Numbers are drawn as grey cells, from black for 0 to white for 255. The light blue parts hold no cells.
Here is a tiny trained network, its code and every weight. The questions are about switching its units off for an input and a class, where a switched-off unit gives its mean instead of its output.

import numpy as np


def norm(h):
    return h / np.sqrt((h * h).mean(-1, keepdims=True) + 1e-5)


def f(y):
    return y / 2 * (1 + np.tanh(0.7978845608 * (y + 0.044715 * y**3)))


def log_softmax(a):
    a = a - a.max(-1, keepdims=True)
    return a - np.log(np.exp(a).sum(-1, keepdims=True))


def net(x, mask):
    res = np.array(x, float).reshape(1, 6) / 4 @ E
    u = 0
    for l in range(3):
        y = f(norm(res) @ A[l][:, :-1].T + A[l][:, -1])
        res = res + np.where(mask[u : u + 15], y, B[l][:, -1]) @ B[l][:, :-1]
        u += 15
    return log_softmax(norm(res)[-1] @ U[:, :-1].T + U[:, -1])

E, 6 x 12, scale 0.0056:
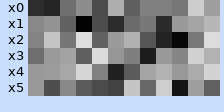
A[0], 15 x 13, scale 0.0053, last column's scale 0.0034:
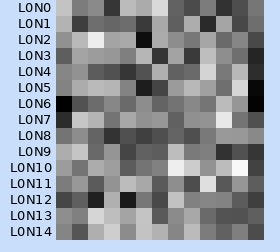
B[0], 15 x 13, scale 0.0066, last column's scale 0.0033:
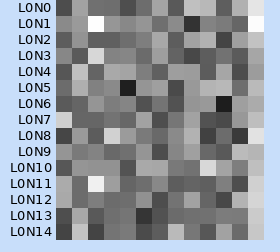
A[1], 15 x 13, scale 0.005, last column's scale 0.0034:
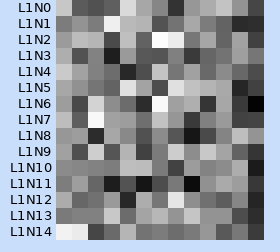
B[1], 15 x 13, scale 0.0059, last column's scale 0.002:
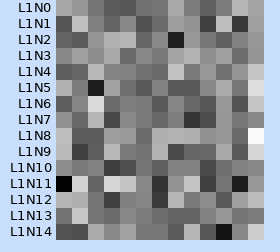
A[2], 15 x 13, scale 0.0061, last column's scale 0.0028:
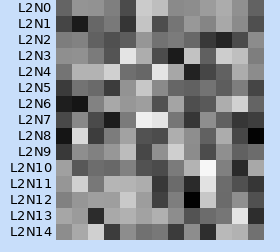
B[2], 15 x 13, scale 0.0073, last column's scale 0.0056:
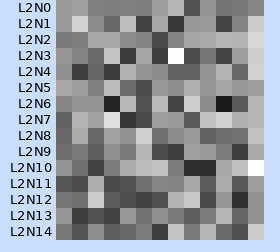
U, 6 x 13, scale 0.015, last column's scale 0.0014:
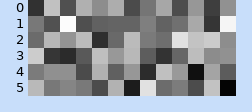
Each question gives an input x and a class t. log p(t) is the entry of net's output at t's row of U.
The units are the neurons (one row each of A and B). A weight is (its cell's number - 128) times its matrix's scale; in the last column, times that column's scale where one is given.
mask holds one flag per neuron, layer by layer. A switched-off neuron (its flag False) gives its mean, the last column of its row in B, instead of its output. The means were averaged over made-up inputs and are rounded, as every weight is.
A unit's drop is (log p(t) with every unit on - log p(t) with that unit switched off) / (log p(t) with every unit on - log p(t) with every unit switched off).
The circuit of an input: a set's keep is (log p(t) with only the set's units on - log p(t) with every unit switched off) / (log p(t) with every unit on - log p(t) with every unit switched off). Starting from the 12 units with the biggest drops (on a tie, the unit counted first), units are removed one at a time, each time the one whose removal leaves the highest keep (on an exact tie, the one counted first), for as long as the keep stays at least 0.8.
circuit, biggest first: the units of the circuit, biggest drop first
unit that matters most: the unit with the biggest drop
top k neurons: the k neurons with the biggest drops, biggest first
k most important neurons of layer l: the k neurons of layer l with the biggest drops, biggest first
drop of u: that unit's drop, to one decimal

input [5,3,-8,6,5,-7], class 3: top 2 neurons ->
[L2N10, L0N1]
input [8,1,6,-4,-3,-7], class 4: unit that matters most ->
L2N6
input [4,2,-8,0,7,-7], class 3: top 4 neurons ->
[L2N10, L0N1, L1N9, L2N7]
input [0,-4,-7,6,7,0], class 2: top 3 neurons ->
[L0N5, L0N10, L2N4]
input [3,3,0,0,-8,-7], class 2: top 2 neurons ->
[L2N7, L0N1]
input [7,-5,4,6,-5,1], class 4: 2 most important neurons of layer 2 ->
[L2N6, L2N1]
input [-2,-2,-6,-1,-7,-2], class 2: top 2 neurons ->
[L2N7, L0N0]
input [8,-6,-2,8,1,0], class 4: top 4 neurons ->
[L2N6, L2N1, L0N6, L0N8]
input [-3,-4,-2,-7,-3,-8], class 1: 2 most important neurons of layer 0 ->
[L0N11, L0N3]
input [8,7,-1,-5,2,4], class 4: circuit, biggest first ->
[L2N6, L2N1]
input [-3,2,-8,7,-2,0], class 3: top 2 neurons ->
[L2N10, L1N5]
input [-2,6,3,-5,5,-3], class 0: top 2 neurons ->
[L1N11, L0N4]
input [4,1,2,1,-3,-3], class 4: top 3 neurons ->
[L0N1, L2N6, L0N6]
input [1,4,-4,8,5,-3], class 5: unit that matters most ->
L2N3
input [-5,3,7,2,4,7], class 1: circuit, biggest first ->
[L1N6, L2N14]
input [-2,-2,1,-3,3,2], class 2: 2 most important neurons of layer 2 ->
[L2N3, L2N14]
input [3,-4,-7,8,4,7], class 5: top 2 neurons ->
[L2N3, L0N7]
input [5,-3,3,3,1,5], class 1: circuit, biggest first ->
[L0N1, L2N14]
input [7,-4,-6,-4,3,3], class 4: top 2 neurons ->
[L2N1, L0N12]
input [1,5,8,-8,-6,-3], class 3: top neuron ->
[L2N13]
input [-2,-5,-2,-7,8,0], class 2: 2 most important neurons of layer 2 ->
[L2N3, L2N14]
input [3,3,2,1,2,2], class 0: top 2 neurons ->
[L0N8, L0N4]
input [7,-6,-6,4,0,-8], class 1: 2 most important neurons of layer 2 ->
[L2N12, L2N11]
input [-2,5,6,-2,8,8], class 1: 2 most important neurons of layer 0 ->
[L0N1, L0N0]
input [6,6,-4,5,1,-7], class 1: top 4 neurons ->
[L0N11, L0N3, L0N14, L0N13]
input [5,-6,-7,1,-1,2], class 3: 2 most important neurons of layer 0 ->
[L0N8, L0N4]
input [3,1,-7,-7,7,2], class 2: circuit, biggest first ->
[L0N10]
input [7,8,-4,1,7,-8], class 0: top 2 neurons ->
[L1N11, L0N1]
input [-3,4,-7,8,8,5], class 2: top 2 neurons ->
[L0N5, L0N10]
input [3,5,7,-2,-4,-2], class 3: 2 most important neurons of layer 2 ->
[L2N13, L2N4]
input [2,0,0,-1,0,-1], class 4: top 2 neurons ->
[L0N12, L0N1]
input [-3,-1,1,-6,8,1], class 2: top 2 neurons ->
[L0N5, L0N10]
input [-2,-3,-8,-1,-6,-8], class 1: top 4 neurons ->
[L0N11, L2N12, L2N11, L0N3]
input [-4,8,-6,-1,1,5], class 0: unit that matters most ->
L1N11
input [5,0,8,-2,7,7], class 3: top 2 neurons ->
[L2N4, L0N11]
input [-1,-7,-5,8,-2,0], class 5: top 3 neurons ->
[L2N3, L0N8, L0N7]
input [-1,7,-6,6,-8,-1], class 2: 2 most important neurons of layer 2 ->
[L2N7, L2N5]
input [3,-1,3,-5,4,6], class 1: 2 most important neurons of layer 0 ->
[L0N1, L0N7]
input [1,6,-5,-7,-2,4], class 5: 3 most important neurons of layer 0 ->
[L0N12, L0N13, L0N14]
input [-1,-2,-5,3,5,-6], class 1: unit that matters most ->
L0N11
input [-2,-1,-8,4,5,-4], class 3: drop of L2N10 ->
0.2
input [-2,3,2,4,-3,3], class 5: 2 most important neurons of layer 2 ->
[L2N14, L2N3]
